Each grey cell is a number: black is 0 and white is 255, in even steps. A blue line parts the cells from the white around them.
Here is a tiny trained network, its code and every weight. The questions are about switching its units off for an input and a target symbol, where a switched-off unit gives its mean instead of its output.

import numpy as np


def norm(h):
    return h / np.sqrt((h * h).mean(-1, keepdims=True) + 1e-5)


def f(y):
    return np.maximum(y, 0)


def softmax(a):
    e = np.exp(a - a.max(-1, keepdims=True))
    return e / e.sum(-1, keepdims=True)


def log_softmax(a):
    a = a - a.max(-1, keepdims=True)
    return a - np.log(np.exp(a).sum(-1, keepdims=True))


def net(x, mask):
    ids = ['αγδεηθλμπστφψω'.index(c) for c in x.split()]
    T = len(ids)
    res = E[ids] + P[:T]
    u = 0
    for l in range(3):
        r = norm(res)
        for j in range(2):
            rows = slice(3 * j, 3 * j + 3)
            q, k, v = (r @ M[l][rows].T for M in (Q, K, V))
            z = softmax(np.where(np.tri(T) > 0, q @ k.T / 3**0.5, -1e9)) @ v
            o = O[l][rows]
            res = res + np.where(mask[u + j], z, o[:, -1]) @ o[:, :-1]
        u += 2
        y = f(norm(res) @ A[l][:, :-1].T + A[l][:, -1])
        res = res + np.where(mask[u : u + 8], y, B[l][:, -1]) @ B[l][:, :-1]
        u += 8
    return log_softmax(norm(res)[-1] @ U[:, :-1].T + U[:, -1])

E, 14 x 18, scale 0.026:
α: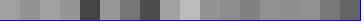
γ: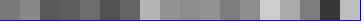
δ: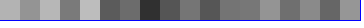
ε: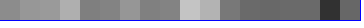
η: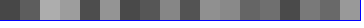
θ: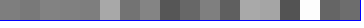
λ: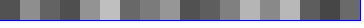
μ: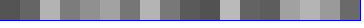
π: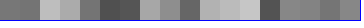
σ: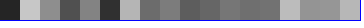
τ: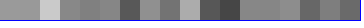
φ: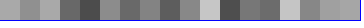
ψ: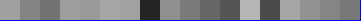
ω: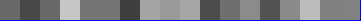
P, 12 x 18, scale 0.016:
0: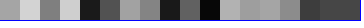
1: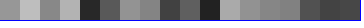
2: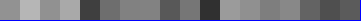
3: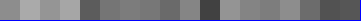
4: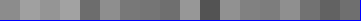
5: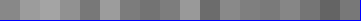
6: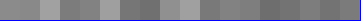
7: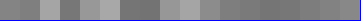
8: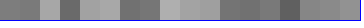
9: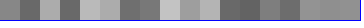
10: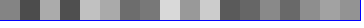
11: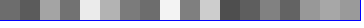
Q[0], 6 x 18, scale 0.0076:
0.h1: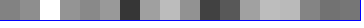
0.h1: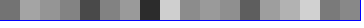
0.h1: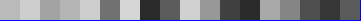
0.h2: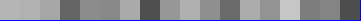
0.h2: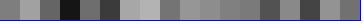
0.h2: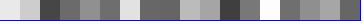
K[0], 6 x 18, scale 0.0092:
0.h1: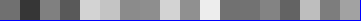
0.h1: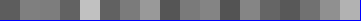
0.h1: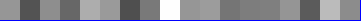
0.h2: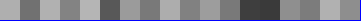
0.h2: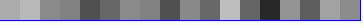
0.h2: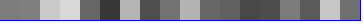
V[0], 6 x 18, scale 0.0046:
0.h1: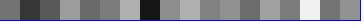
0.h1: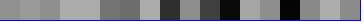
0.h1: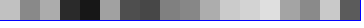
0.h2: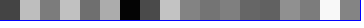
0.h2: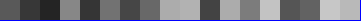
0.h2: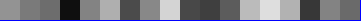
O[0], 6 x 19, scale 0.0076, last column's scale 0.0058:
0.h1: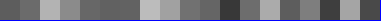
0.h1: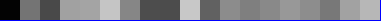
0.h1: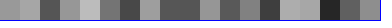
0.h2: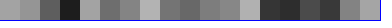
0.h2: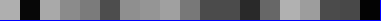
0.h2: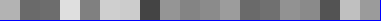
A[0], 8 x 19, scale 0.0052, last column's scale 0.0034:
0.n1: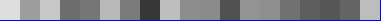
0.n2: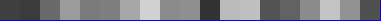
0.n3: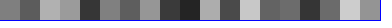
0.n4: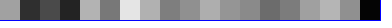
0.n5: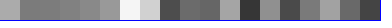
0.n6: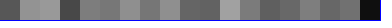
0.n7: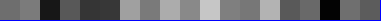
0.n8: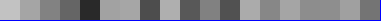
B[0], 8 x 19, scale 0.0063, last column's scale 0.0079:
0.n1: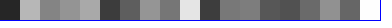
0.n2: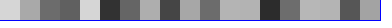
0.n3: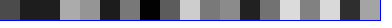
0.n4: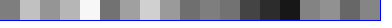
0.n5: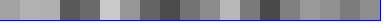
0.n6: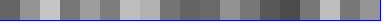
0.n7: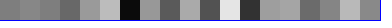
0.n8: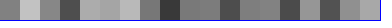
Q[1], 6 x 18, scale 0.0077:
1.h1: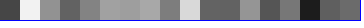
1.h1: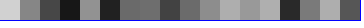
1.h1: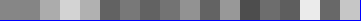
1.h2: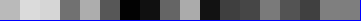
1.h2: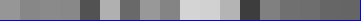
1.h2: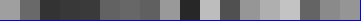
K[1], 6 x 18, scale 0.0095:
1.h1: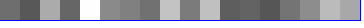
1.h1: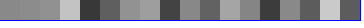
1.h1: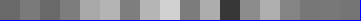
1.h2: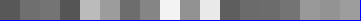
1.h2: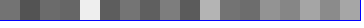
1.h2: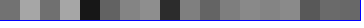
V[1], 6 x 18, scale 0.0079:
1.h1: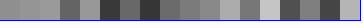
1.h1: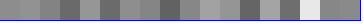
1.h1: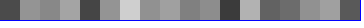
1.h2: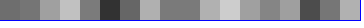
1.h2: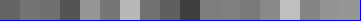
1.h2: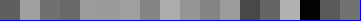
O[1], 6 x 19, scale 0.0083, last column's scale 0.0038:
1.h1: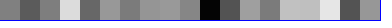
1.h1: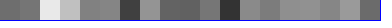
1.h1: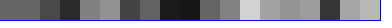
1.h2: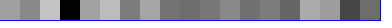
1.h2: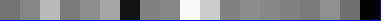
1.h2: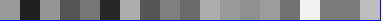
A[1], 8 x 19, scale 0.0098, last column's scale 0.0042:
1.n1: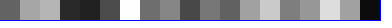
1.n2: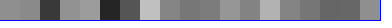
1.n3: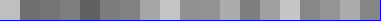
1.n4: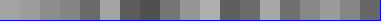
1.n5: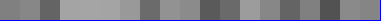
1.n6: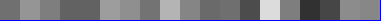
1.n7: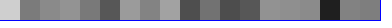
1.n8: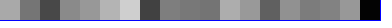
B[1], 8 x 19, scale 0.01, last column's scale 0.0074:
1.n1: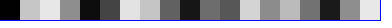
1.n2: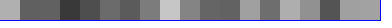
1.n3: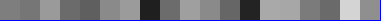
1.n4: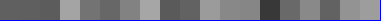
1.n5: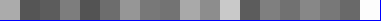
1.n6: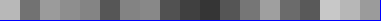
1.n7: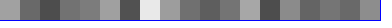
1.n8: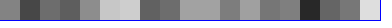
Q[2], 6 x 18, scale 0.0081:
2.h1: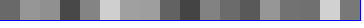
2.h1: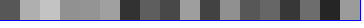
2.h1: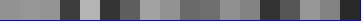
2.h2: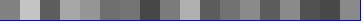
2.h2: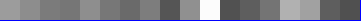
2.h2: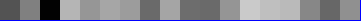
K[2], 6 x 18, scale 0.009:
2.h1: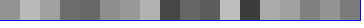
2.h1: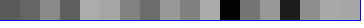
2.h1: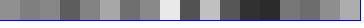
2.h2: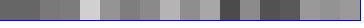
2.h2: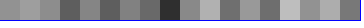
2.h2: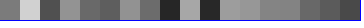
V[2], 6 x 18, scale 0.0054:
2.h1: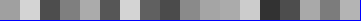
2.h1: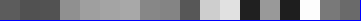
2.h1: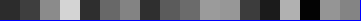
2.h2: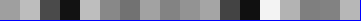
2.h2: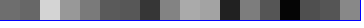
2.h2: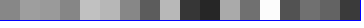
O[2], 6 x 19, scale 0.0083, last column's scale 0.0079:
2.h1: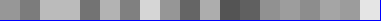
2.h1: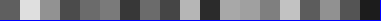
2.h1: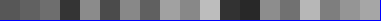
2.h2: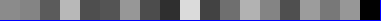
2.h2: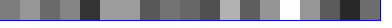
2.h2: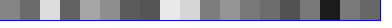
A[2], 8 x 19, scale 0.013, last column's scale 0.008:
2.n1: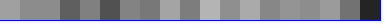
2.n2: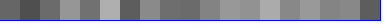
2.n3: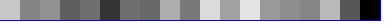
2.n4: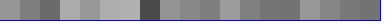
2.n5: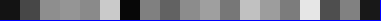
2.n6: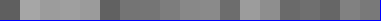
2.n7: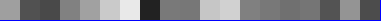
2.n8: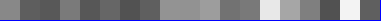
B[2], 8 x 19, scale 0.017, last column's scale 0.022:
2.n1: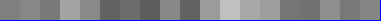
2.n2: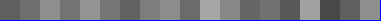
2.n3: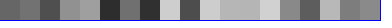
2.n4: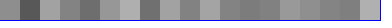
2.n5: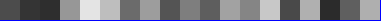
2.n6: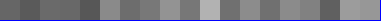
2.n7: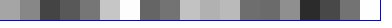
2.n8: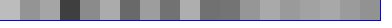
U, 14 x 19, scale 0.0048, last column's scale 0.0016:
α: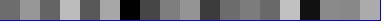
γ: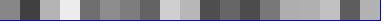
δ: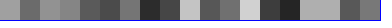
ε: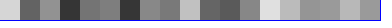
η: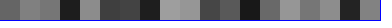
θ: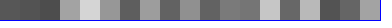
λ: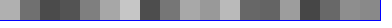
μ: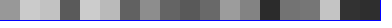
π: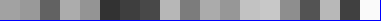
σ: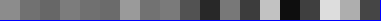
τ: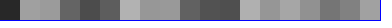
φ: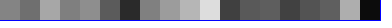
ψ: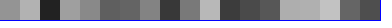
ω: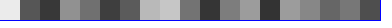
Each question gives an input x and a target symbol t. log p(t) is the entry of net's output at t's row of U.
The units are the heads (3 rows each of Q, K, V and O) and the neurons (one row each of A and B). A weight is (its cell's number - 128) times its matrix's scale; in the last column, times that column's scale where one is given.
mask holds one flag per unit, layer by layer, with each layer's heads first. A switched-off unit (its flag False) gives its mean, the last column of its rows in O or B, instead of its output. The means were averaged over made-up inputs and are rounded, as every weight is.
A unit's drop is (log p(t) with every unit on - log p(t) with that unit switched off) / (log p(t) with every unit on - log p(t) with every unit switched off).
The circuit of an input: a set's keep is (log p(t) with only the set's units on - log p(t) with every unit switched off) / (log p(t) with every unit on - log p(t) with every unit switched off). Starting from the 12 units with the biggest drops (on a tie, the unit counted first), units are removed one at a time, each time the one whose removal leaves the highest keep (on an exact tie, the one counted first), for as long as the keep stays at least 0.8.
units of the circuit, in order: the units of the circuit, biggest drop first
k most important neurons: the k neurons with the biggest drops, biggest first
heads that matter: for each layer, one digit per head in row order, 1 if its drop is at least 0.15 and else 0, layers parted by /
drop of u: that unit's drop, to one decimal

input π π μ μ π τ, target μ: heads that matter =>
00 / 01 / 00
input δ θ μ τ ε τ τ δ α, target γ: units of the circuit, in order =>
2.n7; 1.h1
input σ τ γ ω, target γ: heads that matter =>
01 / 10 / 00
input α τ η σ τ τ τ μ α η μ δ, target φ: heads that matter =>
00 / 10 / 00
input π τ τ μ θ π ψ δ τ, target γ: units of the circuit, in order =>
1.h1; 2.n7
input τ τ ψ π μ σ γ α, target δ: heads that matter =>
00 / 00 / 01
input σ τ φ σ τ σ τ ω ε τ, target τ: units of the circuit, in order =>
1.h2; 1.n1; 2.n7
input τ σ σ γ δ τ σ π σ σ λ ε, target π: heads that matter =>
10 / 01 / 00
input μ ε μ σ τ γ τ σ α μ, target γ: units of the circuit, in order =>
1.h1; 0.h2; 2.n7
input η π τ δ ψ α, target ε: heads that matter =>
10 / 00 / 00
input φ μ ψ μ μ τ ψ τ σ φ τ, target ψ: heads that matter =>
00 / 00 / 01
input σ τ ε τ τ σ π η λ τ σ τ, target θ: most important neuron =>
0.n1
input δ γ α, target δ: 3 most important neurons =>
0.n7; 2.n7; 0.n1
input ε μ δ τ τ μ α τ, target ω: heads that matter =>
10 / 00 / 00
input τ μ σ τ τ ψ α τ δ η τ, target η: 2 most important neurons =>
0.n1; 2.n7
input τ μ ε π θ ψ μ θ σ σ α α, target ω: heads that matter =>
10 / 01 / 00
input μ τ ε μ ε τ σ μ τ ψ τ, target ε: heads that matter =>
00 / 01 / 00
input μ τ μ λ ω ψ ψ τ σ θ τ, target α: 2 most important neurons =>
0.n1; 2.n7
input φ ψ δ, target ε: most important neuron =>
2.n8
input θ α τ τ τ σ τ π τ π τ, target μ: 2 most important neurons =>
0.n1; 2.n7
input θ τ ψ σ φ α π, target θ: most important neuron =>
2.n5
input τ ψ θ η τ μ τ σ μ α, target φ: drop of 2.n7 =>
0.4
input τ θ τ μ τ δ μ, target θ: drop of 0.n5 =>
0.0
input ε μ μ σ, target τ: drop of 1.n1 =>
0.1
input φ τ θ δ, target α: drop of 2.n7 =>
0.3
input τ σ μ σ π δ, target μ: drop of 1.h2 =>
0.5
